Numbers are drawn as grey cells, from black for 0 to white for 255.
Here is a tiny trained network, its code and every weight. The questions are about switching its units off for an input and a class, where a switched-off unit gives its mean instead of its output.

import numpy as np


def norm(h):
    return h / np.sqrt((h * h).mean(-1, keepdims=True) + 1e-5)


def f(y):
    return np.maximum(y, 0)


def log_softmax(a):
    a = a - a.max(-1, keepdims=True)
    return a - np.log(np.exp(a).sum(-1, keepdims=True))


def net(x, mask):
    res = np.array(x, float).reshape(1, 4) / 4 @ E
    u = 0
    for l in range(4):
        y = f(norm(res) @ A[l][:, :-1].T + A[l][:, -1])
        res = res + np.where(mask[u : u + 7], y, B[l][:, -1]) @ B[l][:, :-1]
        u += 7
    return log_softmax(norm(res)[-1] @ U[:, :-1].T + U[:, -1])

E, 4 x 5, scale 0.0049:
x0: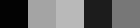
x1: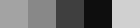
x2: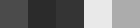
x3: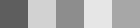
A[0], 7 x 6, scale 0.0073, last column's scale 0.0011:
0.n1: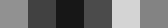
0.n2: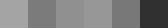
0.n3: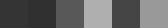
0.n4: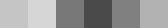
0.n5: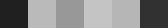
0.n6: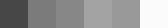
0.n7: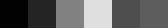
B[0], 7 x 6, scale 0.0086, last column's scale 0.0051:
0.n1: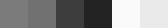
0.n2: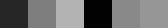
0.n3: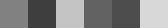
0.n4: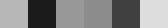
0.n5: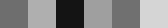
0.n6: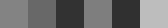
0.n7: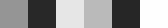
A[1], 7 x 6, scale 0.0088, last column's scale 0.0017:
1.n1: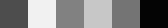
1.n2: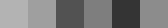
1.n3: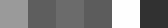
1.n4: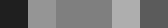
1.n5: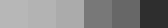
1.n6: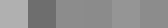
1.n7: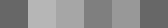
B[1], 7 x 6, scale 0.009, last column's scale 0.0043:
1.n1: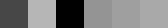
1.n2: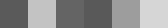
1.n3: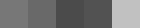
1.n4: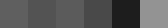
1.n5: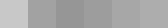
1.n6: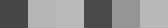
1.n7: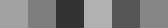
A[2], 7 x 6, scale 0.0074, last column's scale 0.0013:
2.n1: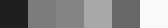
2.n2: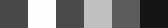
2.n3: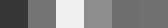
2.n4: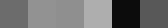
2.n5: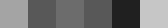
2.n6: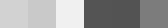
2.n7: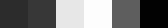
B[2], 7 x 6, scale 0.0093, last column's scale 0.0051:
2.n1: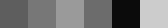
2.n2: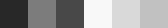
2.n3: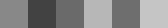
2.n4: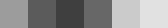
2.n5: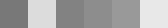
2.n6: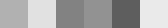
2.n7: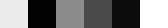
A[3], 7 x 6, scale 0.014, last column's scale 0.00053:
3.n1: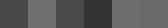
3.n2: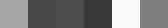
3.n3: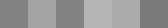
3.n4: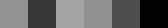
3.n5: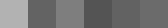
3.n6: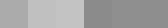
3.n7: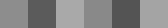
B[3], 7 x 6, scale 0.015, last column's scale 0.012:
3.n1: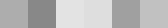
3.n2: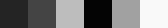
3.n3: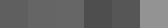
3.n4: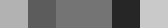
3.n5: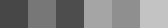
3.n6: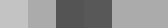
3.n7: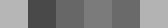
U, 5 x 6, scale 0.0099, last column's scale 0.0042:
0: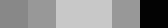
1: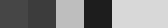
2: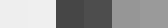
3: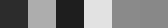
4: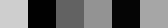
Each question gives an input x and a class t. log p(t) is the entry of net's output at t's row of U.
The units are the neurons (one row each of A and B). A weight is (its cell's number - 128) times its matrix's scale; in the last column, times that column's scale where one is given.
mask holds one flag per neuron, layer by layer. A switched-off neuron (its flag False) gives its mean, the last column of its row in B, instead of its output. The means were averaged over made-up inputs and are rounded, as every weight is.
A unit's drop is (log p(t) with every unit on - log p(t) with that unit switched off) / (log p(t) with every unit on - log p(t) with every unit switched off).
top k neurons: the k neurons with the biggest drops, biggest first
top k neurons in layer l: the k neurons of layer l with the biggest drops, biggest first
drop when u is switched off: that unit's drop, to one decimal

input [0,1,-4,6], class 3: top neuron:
(0.n5)
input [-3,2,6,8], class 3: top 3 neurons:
(0.n5 0.n4 2.n2)
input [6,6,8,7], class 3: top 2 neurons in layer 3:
(3.n2 3.n4)
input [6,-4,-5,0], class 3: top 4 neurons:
(0.n7 0.n3 0.n1 2.n2)
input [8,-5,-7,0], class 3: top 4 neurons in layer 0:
(0.n7 0.n3 0.n1 0.n2)
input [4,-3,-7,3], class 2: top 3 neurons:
(0.n4 1.n5 2.n6)
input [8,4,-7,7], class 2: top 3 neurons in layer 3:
(3.n2 3.n5 3.n1)
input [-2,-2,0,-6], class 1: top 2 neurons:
(0.n7 2.n7)
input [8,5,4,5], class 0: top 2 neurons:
(3.n1 1.n4)
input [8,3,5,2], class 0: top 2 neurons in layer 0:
(0.n5 0.n4)
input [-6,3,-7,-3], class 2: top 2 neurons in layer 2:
(2.n6 2.n4)
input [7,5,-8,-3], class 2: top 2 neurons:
(0.n1 3.n2)
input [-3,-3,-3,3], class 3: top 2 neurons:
(0.n7 3.n2)
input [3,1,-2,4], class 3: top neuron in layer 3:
(3.n2)
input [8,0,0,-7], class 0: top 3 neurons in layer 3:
(3.n1 3.n2 3.n4)
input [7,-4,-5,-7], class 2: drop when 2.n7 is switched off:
0.2
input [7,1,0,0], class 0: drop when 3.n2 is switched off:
0.3
